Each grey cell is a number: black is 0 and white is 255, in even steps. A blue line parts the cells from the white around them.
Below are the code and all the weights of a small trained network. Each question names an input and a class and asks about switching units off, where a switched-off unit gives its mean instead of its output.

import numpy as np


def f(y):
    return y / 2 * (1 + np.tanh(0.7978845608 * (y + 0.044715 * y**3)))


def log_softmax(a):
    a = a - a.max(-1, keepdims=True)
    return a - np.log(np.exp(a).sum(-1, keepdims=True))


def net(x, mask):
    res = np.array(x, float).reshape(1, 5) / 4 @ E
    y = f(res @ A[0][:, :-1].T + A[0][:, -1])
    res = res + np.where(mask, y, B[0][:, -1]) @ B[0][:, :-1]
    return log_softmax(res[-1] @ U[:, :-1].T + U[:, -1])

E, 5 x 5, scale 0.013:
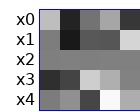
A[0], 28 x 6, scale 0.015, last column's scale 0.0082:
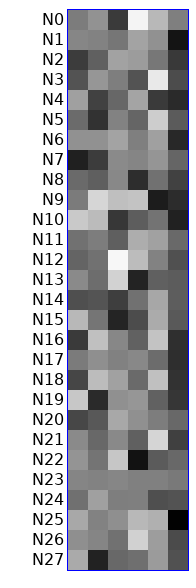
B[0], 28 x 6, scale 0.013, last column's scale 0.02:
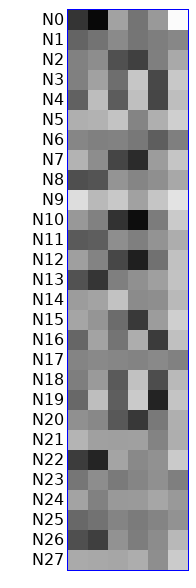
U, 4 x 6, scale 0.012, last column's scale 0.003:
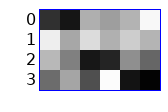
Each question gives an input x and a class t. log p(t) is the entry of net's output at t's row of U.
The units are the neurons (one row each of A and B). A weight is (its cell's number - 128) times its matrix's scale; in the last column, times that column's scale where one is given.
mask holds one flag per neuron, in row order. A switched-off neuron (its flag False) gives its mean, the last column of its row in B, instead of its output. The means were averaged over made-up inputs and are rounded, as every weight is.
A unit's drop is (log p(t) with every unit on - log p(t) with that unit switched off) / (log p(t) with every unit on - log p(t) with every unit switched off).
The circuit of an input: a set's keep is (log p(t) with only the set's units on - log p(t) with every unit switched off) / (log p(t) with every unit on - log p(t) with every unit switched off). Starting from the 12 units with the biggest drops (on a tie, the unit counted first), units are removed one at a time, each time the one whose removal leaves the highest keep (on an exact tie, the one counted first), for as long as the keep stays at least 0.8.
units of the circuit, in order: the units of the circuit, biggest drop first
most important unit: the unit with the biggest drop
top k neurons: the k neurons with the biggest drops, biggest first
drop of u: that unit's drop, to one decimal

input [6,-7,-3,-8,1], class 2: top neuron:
[N10]
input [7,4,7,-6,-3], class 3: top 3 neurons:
[N19 N4 N7]
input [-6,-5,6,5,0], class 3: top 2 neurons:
[N18 N16]
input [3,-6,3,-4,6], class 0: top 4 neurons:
[N0 N26 N5 N27]
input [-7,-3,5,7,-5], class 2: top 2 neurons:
[N12 N7]
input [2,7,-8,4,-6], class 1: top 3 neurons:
[N5 N0 N27]
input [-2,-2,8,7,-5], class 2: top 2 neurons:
[N12 N0]
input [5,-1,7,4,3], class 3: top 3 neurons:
[N19 N4 N10]
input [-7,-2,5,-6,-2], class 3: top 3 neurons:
[N16 N18 N3]
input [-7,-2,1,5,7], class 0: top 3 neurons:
[N0 N19 N26]
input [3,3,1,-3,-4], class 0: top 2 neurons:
[N9 N22]
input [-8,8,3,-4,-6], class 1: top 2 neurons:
[N5 N15]
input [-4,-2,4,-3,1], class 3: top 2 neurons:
[N7 N12]
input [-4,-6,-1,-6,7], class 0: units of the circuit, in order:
[N0]
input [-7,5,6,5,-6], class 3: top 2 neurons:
[N3 N18]
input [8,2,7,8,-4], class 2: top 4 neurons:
[N7 N12 N20 N2]
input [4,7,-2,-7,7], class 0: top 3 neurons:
[N0 N9 N26]
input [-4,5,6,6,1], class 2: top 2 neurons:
[N7 N9]
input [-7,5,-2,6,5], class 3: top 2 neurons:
[N3 N16]
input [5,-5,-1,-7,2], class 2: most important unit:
N10
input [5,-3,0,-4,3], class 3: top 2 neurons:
[N4 N7]
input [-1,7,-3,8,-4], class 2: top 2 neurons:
[N7 N20]
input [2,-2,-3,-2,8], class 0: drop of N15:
0.0
